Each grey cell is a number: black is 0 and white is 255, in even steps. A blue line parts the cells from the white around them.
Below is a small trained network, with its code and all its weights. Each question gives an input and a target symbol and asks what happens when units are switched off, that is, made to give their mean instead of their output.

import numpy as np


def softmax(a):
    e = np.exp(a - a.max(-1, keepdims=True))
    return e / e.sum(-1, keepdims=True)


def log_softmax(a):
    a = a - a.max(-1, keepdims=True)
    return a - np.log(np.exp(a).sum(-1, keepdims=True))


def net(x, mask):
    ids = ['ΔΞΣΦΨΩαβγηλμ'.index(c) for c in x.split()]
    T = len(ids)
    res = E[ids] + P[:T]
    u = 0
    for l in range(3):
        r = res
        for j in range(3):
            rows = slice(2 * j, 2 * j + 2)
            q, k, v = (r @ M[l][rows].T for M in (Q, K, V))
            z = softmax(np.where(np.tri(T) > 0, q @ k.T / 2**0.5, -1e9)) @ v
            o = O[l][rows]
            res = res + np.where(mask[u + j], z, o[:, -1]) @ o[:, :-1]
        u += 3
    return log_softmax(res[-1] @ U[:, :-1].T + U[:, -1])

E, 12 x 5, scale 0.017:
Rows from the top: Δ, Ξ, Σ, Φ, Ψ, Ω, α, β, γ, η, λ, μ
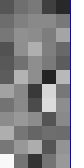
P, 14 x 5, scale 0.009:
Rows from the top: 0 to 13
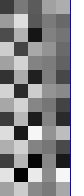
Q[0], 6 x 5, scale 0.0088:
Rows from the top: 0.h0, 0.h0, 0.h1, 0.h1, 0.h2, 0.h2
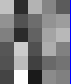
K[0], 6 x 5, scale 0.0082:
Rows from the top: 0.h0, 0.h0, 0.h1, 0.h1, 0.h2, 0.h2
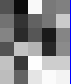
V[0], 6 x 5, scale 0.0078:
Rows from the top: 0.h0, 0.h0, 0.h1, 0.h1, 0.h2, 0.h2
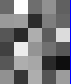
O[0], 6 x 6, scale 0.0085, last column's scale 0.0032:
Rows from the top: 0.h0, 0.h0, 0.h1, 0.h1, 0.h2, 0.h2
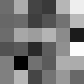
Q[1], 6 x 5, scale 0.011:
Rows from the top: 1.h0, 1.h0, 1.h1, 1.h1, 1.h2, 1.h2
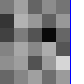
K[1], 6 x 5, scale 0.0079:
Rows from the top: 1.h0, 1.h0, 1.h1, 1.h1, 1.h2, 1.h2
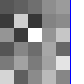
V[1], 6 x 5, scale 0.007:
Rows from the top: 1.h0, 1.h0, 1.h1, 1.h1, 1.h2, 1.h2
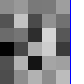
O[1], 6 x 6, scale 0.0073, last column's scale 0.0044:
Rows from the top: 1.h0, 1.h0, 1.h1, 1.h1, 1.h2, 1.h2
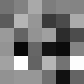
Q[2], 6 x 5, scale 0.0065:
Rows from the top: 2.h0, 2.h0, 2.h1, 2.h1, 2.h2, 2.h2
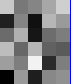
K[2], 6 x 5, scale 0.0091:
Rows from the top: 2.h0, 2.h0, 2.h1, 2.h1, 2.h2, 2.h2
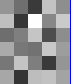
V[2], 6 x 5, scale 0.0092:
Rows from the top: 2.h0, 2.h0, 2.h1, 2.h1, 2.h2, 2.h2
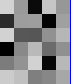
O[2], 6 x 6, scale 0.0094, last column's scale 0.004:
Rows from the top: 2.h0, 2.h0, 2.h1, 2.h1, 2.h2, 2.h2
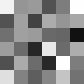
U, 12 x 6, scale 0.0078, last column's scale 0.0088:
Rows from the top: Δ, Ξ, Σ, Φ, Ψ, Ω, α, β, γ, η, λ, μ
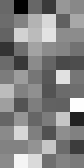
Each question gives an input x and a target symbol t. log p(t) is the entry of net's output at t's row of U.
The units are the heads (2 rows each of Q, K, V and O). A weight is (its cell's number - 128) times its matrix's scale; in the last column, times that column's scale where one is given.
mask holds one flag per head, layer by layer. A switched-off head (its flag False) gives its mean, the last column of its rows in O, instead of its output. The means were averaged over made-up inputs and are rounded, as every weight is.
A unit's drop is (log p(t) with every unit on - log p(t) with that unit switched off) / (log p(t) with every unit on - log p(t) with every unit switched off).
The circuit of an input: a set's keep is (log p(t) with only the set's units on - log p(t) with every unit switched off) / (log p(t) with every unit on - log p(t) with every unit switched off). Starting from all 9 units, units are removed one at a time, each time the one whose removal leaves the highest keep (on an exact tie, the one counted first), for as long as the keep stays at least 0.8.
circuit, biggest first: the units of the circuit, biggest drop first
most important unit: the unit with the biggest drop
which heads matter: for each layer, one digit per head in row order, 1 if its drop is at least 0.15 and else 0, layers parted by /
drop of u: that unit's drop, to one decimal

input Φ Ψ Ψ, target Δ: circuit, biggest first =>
1.h1; 0.h2
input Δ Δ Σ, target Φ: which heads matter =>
001 / 010 / 101
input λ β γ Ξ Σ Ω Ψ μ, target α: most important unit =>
2.h0
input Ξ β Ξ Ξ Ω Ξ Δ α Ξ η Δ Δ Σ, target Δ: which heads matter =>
001 / 001 / 000
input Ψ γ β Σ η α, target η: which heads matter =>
101 / 001 / 000
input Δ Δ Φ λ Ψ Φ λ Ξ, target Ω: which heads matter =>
000 / 010 / 001
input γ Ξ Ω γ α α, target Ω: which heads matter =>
100 / 010 / 001
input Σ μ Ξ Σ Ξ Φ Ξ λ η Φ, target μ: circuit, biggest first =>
2.h1; 0.h0
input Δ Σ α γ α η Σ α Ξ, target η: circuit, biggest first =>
0.h2; 1.h0; 0.h0
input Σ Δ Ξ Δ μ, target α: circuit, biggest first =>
2.h0; 1.h0; 0.h2
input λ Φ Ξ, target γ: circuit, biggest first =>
2.h0; 2.h2; 2.h1; 0.h0
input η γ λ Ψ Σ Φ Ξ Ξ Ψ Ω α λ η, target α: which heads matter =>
001 / 100 / 100
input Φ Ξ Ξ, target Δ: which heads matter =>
101 / 010 / 000
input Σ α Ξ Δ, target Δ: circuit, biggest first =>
1.h2; 0.h2
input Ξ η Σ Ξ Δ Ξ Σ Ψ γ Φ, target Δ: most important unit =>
0.h2
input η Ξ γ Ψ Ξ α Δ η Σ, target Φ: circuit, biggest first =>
1.h2; 2.h0; 2.h2; 0.h0
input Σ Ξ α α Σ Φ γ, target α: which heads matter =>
001 / 001 / 100
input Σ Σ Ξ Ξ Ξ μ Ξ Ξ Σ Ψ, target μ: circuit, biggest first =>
2.h1; 0.h0; 1.h1; 2.h0
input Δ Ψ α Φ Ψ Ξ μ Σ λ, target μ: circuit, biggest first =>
0.h1; 1.h1; 2.h0
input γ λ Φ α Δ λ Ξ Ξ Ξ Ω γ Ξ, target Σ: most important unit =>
2.h0
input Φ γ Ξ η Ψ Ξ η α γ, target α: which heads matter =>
110 / 100 / 101
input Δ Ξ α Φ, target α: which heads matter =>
100 / 001 / 110
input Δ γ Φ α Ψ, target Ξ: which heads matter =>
000 / 000 / 101
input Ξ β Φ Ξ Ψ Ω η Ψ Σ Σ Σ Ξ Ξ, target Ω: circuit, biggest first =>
2.h2; 0.h0
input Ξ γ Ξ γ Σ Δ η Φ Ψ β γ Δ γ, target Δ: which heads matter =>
001 / 101 / 000
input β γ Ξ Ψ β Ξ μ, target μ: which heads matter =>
010 / 100 / 010
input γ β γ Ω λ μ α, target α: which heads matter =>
000 / 000 / 100
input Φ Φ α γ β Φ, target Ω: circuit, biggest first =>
2.h2; 1.h1; 0.h0
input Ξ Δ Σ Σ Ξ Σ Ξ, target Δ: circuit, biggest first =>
0.h2
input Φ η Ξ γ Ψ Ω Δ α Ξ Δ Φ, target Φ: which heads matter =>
010 / 001 / 101
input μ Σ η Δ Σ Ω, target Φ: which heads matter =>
101 / 001 / 101
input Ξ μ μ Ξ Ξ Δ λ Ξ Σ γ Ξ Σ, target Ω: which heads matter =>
000 / 011 / 001
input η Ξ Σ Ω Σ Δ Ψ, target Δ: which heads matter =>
001 / 000 / 000
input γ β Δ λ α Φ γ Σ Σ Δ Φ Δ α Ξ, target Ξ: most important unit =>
2.h2
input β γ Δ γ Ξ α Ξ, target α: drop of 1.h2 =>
0.3
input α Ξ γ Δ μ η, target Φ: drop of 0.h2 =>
0.2
